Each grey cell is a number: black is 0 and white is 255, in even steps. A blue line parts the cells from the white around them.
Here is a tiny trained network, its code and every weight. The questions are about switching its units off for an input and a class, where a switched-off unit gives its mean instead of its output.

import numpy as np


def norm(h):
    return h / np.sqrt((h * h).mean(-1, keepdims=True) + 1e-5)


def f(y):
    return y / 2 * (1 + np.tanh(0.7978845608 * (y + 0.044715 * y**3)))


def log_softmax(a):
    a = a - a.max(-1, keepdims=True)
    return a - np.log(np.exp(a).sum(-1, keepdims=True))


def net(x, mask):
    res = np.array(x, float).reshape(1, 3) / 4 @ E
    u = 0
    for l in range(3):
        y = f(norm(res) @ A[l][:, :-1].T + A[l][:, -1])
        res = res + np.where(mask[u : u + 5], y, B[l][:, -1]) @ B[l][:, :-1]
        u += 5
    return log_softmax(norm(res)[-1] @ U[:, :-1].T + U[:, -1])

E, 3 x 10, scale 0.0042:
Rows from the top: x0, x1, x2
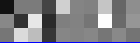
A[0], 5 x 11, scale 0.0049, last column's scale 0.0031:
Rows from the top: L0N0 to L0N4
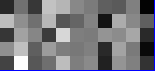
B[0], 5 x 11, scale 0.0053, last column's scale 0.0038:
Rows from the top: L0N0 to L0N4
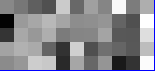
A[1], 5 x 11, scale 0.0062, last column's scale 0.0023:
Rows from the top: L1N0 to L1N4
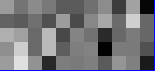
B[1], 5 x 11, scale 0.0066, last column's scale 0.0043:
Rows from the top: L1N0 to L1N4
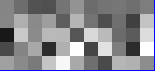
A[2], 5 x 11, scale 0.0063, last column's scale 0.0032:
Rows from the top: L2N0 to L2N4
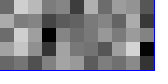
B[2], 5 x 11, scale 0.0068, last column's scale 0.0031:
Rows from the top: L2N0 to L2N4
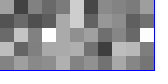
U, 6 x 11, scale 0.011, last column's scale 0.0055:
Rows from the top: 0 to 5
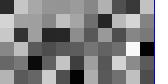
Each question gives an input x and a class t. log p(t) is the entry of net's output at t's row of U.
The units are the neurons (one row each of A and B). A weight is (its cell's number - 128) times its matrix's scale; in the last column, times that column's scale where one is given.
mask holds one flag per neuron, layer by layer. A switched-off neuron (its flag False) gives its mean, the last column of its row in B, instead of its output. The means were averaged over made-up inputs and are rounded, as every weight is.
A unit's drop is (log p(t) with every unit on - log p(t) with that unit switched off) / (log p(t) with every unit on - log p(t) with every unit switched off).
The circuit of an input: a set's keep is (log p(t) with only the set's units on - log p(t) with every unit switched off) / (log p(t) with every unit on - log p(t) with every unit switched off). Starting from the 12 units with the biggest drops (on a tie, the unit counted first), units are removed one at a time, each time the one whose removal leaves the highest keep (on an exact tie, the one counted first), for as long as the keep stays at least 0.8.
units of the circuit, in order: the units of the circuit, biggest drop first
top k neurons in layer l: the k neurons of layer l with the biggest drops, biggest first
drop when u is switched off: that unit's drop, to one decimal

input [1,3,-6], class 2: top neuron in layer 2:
[L2N2]
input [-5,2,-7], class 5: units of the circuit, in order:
[L1N3, L0N4]
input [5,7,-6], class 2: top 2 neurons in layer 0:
[L0N1, L0N0]
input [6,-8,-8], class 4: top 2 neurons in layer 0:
[L0N0, L0N2]
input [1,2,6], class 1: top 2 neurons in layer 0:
[L0N1, L0N4]
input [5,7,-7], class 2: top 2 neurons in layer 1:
[L1N2, L1N3]
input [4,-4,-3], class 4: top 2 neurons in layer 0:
[L0N0, L0N1]
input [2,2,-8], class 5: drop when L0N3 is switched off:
0.2
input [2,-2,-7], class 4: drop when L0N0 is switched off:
0.1
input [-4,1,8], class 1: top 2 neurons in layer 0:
[L0N2, L0N4]
